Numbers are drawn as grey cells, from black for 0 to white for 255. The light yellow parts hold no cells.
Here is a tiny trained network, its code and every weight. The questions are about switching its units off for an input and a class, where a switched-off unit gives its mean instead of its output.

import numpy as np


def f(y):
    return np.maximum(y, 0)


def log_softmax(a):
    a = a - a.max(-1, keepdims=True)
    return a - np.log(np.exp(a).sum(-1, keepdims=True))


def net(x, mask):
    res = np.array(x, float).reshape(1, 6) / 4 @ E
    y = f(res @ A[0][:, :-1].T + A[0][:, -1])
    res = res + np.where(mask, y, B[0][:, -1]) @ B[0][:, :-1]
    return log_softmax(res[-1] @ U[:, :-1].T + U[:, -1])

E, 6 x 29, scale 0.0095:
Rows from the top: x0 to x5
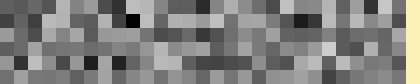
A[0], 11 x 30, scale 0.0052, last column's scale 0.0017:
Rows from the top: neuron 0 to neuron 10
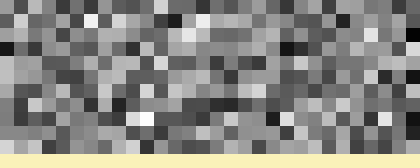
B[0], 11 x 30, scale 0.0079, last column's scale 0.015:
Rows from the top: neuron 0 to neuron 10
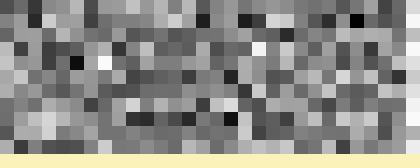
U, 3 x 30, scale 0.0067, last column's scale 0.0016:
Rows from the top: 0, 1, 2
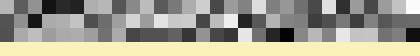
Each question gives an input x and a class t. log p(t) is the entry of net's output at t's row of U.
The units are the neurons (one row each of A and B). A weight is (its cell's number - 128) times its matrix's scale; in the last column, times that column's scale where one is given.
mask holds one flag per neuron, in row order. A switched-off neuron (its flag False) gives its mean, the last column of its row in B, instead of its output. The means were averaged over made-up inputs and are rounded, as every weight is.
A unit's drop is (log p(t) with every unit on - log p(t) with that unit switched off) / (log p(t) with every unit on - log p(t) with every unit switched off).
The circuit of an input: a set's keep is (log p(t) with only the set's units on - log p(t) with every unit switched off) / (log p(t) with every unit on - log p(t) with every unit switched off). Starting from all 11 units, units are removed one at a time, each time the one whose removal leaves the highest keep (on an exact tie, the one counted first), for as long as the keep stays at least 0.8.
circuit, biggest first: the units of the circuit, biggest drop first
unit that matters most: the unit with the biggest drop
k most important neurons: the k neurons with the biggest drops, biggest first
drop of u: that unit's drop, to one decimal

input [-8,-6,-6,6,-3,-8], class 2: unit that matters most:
neuron 5
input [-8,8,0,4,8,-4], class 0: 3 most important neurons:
[neuron 3; neuron 1; neuron 8]
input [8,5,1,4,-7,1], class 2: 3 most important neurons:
[neuron 8; neuron 7; neuron 0]
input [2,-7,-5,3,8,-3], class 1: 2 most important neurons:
[neuron 7; neuron 0]
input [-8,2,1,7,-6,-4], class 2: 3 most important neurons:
[neuron 5; neuron 2; neuron 7]
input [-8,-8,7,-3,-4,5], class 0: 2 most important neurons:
[neuron 10; neuron 4]
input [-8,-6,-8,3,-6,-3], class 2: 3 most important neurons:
[neuron 5; neuron 2; neuron 3]
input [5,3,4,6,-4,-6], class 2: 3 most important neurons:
[neuron 8; neuron 7; neuron 0]
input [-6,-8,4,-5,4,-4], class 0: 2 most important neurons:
[neuron 10; neuron 4]
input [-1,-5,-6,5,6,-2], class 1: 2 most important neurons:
[neuron 7; neuron 3]
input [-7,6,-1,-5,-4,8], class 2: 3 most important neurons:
[neuron 5; neuron 2; neuron 10]
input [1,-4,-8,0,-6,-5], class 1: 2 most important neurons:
[neuron 1; neuron 3]
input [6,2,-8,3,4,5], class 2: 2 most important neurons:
[neuron 8; neuron 1]
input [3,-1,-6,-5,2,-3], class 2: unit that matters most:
neuron 1
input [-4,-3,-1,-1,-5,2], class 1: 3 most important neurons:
[neuron 1; neuron 8; neuron 3]
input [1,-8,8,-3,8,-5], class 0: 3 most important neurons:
[neuron 10; neuron 4; neuron 1]
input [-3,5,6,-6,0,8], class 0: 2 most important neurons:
[neuron 8; neuron 3]
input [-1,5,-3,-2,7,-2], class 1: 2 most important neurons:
[neuron 7; neuron 0]
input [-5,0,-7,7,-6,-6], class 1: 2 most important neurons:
[neuron 1; neuron 8]
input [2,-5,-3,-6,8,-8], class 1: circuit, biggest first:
[neuron 7]
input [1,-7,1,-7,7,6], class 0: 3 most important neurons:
[neuron 10; neuron 4; neuron 1]
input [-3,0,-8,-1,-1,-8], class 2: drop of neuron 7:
0.1
